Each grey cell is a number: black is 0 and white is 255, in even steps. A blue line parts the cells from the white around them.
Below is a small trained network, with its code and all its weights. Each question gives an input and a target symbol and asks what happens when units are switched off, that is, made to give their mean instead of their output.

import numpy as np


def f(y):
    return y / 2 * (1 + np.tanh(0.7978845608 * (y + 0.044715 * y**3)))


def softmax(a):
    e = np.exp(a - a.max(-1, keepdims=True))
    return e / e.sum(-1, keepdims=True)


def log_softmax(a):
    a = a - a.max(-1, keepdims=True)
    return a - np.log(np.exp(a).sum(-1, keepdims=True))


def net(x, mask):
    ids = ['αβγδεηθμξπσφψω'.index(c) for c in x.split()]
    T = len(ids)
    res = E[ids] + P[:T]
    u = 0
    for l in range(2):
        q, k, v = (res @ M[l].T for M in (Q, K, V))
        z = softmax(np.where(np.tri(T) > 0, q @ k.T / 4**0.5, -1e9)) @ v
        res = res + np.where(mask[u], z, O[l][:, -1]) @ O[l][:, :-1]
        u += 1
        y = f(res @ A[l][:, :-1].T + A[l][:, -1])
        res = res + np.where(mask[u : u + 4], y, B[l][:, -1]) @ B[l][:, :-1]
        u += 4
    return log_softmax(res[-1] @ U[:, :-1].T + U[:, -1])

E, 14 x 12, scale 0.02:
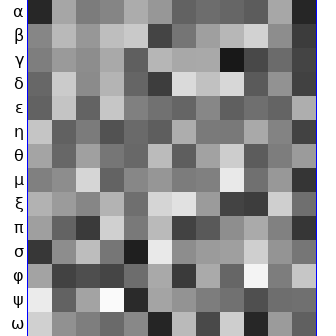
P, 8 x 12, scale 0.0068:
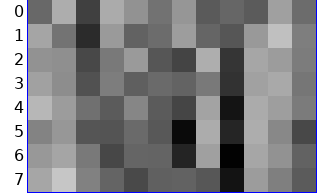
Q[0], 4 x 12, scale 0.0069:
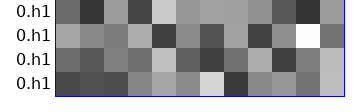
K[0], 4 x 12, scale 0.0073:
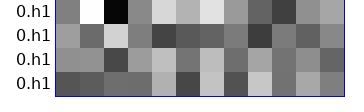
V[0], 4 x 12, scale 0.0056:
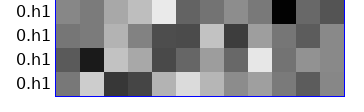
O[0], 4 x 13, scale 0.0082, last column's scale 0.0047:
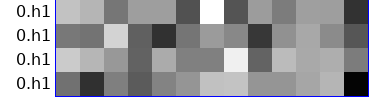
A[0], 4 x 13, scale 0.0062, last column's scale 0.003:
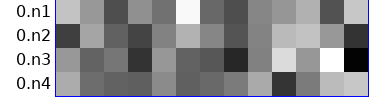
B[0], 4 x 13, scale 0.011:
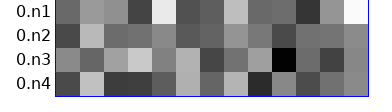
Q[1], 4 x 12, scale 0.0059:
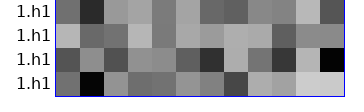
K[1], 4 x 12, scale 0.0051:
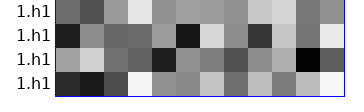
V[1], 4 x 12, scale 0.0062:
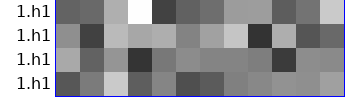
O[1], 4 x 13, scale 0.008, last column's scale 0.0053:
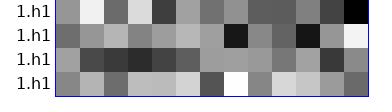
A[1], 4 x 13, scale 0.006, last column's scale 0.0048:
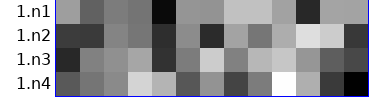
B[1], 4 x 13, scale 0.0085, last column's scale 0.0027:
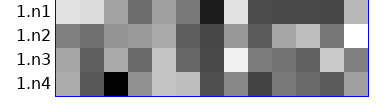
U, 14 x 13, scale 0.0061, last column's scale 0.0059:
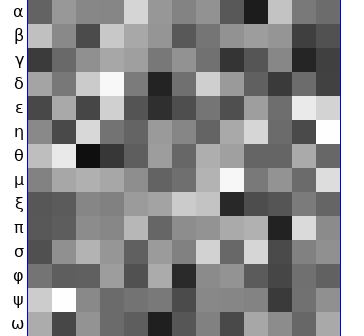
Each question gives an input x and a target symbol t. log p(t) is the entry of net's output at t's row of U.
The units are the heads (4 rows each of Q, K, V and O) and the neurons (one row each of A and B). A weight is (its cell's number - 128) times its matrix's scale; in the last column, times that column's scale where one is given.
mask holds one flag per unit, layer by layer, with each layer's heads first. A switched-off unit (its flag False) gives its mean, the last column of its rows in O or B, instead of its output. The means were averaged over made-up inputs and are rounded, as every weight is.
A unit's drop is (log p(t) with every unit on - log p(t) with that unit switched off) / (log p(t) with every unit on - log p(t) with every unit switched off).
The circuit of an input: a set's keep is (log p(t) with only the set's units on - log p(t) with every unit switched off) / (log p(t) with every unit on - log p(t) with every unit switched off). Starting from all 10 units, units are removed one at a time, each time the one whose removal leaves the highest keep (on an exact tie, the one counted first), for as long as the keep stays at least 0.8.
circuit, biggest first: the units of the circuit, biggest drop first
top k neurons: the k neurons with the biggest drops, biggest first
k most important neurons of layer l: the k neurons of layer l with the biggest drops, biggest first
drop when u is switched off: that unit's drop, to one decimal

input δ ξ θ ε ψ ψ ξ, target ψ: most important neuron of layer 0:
(0.n4)
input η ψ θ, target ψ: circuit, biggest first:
(1.n1; 0.h1; 0.n1; 1.h1)
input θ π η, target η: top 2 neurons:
(0.n1; 0.n2)
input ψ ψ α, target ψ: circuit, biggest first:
(1.h1; 0.h1)
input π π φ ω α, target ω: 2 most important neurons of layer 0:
(0.n4; 0.n1)
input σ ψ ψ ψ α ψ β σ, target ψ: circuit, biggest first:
(1.h1; 1.n1)
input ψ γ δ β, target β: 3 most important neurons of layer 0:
(0.n1; 0.n4; 0.n2)
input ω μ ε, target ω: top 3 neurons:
(0.n4; 0.n1; 1.n2)
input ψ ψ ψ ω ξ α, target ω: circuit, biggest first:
(0.n4; 1.h1)
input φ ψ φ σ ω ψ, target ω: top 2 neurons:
(0.n4; 0.n3)
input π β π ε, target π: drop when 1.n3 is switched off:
0.0
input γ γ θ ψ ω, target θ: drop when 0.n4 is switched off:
0.9
